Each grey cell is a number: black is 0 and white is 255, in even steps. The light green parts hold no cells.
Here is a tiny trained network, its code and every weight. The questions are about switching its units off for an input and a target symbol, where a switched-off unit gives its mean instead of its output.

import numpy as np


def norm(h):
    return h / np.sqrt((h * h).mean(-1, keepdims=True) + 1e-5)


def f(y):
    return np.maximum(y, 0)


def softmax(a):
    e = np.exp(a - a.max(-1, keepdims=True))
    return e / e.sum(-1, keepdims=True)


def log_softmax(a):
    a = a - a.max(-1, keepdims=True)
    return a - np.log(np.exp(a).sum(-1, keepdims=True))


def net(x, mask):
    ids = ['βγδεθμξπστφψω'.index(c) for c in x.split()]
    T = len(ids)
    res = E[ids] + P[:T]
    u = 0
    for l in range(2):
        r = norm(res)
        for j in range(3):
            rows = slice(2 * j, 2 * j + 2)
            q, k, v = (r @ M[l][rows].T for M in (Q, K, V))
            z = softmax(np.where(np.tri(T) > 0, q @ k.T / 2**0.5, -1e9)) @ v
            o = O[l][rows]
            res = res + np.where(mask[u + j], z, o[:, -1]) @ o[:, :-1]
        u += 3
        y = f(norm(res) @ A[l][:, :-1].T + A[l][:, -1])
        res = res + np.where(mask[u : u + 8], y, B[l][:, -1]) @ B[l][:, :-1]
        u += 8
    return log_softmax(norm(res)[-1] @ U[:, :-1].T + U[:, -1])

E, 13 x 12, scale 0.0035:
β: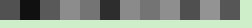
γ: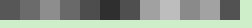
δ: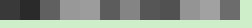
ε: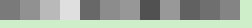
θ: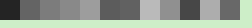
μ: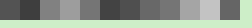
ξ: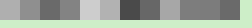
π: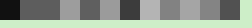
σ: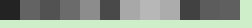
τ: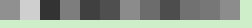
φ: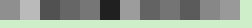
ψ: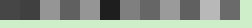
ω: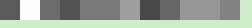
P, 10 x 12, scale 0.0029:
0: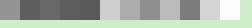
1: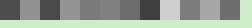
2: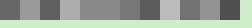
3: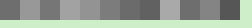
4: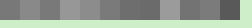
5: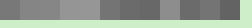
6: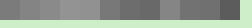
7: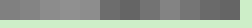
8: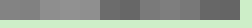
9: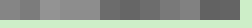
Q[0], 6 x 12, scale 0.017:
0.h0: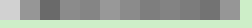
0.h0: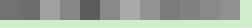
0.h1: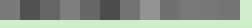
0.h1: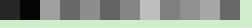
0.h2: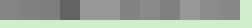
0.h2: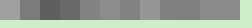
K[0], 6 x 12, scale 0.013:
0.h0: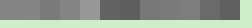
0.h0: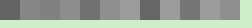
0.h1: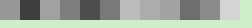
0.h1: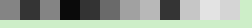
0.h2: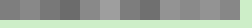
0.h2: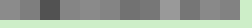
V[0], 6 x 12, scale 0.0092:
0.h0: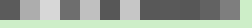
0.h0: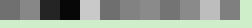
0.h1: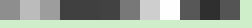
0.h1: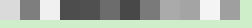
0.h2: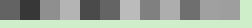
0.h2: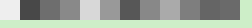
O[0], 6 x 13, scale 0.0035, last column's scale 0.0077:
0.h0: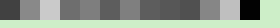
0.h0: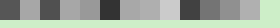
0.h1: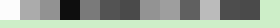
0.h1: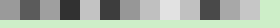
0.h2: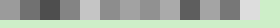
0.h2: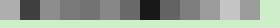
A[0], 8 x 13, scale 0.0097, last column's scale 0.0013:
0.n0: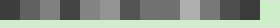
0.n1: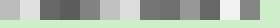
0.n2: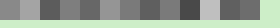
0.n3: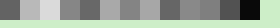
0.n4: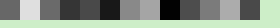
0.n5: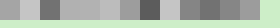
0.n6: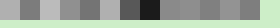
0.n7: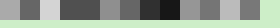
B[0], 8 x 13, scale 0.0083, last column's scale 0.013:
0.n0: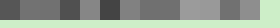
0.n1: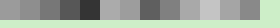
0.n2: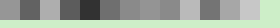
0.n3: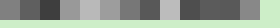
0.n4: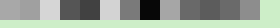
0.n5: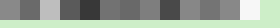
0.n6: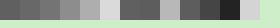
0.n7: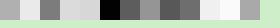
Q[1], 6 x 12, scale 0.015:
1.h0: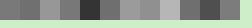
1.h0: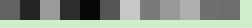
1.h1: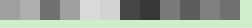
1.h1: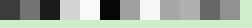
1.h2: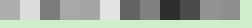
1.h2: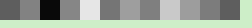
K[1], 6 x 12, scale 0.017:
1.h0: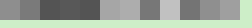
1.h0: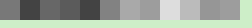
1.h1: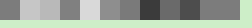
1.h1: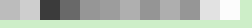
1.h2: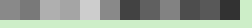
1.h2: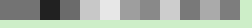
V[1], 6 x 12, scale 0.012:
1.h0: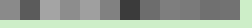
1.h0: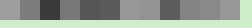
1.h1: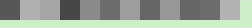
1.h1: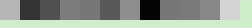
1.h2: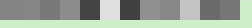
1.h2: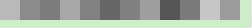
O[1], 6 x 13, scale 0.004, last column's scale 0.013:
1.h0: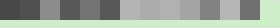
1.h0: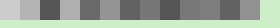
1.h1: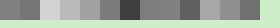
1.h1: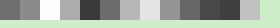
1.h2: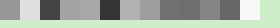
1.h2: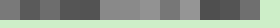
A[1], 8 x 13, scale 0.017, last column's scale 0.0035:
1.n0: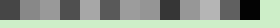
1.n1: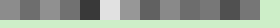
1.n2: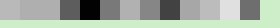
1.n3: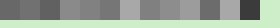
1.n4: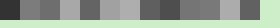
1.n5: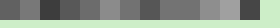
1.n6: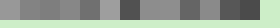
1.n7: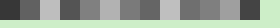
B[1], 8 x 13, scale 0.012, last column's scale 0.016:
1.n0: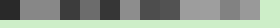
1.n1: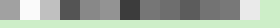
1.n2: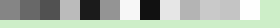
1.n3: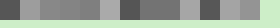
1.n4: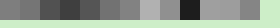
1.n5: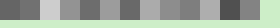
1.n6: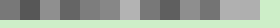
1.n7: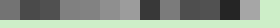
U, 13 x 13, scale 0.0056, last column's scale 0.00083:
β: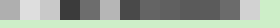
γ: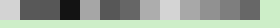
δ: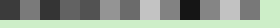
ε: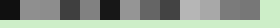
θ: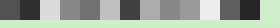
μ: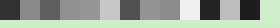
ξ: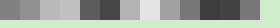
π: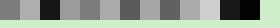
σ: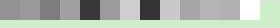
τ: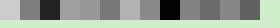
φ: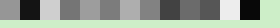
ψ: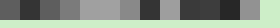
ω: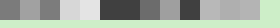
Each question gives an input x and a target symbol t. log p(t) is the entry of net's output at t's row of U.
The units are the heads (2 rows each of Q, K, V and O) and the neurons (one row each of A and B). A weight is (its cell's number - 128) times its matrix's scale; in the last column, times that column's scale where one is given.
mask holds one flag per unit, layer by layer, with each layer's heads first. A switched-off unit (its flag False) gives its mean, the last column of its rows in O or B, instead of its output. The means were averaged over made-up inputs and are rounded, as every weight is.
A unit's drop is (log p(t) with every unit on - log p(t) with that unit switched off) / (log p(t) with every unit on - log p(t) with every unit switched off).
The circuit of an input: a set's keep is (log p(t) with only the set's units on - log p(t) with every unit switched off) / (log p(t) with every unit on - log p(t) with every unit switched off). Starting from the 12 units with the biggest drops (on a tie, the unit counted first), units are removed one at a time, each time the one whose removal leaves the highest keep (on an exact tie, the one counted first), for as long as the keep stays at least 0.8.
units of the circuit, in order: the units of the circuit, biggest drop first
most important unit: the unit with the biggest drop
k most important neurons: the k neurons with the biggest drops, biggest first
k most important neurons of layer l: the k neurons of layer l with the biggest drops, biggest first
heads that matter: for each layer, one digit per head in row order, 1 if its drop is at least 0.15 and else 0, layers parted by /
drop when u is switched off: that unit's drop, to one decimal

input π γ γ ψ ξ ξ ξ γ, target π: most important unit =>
0.n6
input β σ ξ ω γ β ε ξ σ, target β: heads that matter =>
000 / 001
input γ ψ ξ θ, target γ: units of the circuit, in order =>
[0.h1; 1.n2; 1.n1]
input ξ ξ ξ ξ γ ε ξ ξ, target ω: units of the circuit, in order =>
[0.h2; 0.n7; 0.n6; 1.n2]
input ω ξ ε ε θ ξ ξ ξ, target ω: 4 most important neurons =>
[0.n7; 0.n6; 1.n2; 1.n1]
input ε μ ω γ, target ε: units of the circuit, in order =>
[0.h0; 1.n0; 0.n0]
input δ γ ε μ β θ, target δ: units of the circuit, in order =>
[0.h1; 1.n4]
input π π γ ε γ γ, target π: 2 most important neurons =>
[1.n2; 0.n2]
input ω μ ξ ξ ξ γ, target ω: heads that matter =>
101 / 010
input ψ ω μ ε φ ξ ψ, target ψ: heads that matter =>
000 / 001
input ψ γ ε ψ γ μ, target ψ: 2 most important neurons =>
[1.n7; 1.n2]
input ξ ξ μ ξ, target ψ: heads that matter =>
001 / 100
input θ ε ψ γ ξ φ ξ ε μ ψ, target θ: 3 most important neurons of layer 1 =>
[1.n5; 1.n2; 1.n1]
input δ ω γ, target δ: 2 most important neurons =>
[1.n4; 1.n2]
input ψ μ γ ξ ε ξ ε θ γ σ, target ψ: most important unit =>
1.h2
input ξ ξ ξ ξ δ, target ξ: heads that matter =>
010 / 010
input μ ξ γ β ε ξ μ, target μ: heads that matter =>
110 / 000
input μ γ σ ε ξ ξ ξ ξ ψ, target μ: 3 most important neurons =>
[0.n6; 1.n2; 1.n3]
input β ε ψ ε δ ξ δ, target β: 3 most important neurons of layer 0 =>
[0.n2; 0.n6; 0.n7]
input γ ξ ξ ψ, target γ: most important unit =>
0.h1
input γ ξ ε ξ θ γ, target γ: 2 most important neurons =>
[1.n2; 1.n1]
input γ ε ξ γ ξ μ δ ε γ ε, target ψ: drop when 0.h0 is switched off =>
1.1
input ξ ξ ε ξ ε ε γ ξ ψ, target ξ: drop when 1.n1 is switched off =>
0.1
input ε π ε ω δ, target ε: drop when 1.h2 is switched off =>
0.0
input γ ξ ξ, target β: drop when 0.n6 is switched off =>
1.4
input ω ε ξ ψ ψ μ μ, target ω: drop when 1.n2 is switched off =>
0.5
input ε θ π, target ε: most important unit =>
0.h0
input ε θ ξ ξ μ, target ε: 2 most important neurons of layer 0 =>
[0.n0; 0.n1]
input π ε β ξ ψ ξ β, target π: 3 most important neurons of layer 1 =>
[1.n2; 1.n5; 1.n1]
